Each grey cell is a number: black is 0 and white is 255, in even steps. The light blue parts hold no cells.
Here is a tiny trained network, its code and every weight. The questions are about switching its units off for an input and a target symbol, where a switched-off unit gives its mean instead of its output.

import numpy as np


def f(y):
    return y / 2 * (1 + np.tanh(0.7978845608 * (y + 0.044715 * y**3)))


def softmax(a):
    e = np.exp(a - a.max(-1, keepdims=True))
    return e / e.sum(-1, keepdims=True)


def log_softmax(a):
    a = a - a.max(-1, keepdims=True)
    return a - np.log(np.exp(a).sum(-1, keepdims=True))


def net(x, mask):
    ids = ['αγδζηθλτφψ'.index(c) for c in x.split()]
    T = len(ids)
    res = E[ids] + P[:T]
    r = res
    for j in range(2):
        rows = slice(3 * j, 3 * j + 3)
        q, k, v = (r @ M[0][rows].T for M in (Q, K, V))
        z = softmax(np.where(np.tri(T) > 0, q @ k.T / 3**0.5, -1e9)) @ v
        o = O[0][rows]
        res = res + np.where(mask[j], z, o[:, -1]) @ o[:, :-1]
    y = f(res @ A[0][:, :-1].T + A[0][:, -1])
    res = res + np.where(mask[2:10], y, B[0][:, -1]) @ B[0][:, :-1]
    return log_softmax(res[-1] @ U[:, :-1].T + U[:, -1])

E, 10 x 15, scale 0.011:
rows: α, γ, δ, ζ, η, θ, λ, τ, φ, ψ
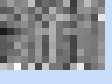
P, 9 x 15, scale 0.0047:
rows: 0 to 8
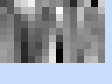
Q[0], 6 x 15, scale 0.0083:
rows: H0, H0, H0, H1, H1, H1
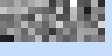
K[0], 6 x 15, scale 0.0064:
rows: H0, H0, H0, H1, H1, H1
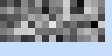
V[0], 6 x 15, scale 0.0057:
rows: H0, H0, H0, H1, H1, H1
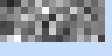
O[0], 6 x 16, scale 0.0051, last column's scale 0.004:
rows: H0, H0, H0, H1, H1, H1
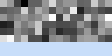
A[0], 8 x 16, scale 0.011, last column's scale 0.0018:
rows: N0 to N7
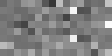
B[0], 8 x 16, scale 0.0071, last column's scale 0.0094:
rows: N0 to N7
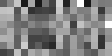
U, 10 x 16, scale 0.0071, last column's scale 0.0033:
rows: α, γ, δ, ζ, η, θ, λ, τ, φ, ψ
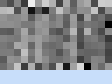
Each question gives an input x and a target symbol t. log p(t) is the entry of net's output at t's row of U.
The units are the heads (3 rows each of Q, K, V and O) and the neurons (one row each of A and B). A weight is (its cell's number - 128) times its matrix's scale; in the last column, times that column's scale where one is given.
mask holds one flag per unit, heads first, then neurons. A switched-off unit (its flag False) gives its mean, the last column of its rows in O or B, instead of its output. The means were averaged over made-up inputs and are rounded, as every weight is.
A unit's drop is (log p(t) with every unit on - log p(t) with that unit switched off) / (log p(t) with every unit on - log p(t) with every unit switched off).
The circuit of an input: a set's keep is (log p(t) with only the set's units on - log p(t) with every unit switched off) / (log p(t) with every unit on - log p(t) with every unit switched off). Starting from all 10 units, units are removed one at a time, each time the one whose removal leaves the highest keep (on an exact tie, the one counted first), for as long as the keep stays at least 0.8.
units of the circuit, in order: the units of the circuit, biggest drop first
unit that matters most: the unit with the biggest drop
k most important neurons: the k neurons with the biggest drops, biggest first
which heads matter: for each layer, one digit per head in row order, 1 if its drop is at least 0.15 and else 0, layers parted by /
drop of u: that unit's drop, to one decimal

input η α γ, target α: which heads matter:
00
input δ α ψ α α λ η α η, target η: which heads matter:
10
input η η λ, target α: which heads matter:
00
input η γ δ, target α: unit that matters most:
N6
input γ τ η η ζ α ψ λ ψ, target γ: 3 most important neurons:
[N6, N7, N0]
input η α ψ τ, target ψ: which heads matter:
10
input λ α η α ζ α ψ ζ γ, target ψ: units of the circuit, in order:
[H0, N0]
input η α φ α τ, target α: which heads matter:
00
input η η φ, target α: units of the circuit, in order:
[N6, H1]
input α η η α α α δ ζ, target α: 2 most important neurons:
[N6, N1]
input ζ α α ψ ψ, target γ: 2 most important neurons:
[N6, N0]
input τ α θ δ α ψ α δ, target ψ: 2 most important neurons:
[N0, N7]
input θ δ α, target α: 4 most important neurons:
[N2, N1, N5, N4]
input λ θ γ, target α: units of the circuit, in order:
[N6]
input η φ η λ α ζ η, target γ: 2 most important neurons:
[N1, N5]
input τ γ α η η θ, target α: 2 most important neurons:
[N6, N1]
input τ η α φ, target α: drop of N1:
0.2
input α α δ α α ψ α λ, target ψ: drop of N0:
0.9
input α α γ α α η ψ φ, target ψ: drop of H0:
1.5
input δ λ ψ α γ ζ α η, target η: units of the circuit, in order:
[H0]
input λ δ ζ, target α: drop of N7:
0.0
